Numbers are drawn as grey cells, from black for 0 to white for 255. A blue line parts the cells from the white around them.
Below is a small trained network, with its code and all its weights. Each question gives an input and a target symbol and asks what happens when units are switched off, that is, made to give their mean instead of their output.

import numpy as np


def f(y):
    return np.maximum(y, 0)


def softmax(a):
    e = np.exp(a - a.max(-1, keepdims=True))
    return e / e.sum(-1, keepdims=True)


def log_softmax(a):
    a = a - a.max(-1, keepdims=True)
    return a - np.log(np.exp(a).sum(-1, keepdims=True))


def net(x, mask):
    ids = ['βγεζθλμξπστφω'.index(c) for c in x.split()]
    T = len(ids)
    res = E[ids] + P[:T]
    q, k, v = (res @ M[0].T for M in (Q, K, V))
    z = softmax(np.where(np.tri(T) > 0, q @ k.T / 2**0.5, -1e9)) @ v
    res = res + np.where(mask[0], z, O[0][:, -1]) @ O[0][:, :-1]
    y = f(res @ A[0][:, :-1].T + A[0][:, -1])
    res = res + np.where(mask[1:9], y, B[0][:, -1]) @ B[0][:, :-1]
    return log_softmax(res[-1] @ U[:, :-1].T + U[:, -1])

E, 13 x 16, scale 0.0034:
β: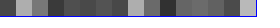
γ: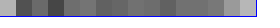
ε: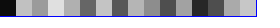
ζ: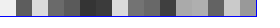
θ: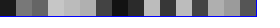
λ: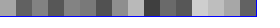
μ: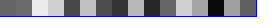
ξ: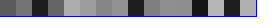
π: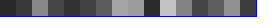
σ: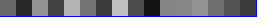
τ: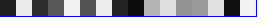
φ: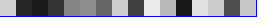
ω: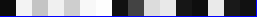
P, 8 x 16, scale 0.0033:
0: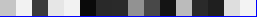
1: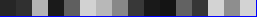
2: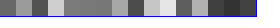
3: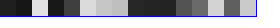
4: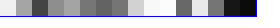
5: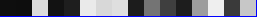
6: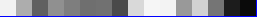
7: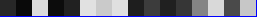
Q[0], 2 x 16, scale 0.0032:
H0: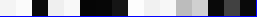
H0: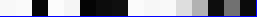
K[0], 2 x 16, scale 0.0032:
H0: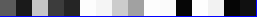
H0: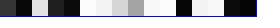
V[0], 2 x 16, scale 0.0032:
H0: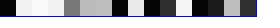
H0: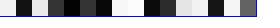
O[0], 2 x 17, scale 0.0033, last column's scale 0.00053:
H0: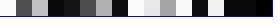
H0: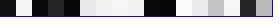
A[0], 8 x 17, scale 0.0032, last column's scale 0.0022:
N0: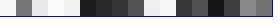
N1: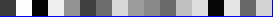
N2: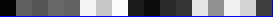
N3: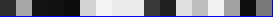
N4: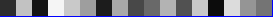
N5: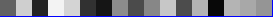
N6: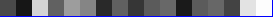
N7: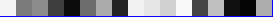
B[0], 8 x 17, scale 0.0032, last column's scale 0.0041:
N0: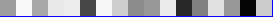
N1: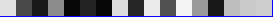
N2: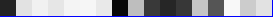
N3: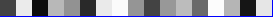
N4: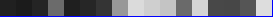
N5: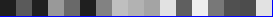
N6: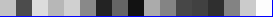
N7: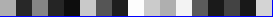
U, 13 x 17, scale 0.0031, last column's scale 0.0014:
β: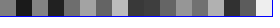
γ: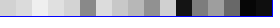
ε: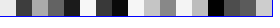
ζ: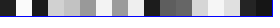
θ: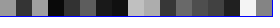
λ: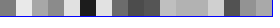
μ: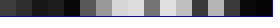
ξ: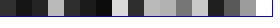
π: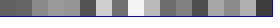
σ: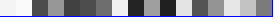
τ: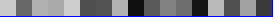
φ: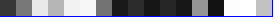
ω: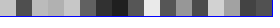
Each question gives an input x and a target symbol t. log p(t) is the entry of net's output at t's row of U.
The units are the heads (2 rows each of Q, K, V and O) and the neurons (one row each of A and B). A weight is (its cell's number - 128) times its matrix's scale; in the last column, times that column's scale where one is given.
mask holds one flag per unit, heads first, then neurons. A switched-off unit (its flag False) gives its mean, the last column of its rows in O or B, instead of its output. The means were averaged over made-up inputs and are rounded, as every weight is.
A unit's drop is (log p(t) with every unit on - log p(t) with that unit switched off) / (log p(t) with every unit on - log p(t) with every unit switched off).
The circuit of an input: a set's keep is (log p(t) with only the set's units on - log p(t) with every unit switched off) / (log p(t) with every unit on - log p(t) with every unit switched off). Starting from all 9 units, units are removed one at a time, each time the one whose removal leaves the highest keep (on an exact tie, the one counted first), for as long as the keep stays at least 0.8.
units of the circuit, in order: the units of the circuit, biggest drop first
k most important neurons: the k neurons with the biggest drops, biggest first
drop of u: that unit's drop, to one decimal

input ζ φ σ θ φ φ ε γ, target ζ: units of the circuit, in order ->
[H0 N3 N2]
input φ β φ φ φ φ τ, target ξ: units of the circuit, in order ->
[H0 N4 N5]
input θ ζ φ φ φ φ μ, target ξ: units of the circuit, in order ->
[H0 N4 N1]
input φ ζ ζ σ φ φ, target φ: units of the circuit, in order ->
[N2 H0 N6]
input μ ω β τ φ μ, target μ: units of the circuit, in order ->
[H0 N3 N7]
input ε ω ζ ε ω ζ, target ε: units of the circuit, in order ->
[H0 N7]
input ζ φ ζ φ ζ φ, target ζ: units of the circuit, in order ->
[H0 N3 N2]
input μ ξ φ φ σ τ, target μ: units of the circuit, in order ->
[H0 N7 N3]
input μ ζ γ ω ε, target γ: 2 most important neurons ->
[N0 N1]
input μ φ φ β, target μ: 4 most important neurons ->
[N3 N7 N2 N6]
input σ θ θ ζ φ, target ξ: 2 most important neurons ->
[N4 N5]
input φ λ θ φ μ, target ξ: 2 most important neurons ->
[N1 N4]
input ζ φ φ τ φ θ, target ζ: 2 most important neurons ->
[N3 N2]
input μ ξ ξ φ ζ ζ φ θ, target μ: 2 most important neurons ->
[N3 N7]
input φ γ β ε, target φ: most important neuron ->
[N2]
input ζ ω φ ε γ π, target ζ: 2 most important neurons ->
[N3 N2]
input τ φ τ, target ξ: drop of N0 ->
-0.2
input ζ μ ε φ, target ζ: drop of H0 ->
1.0
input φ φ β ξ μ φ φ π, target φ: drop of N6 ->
0.1
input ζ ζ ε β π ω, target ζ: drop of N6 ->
0.1
